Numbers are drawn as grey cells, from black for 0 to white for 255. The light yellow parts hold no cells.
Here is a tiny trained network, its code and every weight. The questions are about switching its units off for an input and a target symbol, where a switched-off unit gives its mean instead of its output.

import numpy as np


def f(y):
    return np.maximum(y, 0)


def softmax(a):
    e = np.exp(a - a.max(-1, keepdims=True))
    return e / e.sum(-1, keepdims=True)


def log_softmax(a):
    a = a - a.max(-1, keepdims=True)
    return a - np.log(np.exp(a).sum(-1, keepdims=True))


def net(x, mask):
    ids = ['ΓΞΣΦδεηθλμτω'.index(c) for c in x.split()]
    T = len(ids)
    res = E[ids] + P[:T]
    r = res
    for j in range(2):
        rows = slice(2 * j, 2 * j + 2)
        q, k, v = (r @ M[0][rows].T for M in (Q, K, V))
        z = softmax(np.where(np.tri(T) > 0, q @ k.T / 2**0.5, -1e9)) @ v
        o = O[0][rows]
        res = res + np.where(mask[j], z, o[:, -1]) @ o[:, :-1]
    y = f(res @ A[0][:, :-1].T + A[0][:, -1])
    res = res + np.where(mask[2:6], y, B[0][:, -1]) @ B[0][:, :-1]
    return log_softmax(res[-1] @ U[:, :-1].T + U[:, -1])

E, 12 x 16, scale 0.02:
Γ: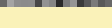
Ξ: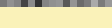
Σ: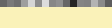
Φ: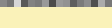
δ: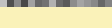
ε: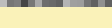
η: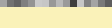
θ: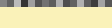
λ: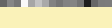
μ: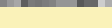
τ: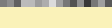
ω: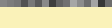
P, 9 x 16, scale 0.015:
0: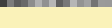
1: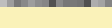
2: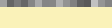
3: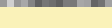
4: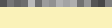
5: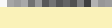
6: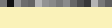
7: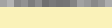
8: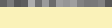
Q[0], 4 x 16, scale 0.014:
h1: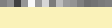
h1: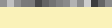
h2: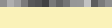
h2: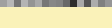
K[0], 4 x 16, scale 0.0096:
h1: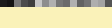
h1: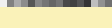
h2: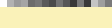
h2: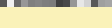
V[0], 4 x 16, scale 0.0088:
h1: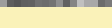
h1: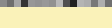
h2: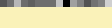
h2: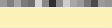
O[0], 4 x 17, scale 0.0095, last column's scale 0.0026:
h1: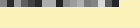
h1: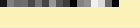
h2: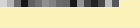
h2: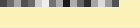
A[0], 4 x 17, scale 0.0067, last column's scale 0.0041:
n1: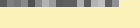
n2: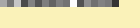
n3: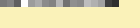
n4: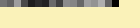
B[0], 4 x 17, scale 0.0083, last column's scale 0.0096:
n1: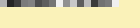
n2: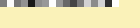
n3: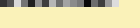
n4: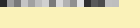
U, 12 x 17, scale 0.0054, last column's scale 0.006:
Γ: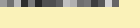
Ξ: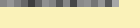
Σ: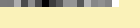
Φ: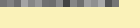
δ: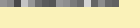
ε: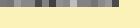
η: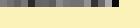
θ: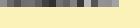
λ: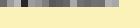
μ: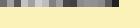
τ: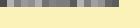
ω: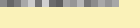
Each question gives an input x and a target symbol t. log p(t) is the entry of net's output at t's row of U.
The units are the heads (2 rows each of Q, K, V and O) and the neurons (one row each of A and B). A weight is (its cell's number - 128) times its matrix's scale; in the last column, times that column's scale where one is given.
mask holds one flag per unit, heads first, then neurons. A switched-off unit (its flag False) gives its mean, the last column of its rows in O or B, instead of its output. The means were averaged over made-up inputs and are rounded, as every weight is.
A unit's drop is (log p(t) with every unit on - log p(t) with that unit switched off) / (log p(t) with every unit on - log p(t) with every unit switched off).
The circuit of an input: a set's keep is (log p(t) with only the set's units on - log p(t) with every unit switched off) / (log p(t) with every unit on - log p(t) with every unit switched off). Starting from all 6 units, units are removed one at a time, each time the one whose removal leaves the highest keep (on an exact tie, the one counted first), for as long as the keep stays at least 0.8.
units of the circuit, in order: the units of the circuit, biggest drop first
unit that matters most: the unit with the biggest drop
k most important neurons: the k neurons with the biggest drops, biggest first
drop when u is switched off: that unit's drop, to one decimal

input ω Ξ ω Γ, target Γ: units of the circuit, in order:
(h2)
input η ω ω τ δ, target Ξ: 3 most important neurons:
(n2, n1, n4)
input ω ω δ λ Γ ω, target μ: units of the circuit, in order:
(h1, n2, h2)
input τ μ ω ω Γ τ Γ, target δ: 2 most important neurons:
(n2, n3)
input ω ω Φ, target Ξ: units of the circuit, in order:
(h1, n2)
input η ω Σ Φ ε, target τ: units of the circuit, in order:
(h1, n4)
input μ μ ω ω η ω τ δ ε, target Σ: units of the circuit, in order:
(h2, h1, n2, n4)
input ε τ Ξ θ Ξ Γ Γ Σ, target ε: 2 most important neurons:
(n1, n3)
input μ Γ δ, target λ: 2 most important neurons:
(n2, n1)
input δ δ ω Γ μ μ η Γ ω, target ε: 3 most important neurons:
(n1, n4, n2)
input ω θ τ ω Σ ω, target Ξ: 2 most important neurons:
(n2, n1)
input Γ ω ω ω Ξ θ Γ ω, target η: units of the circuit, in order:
(n1, h1, h2, n4)
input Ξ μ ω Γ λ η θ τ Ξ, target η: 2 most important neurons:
(n1, n4)
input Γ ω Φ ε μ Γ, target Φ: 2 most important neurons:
(n2, n1)
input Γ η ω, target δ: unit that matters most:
h1
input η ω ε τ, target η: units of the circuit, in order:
(n1, n3, h1, h2)
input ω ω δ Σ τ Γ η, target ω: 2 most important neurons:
(n2, n3)
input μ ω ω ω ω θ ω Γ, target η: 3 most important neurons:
(n1, n4, n2)
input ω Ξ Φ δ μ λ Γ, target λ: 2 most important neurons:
(n2, n1)
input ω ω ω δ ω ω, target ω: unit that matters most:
n4
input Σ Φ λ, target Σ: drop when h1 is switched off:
0.2
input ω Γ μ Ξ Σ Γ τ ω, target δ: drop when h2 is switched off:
0.3
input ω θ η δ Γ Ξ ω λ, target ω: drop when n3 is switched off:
0.2
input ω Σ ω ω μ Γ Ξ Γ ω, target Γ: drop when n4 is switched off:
0.0
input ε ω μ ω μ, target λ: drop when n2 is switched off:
0.2
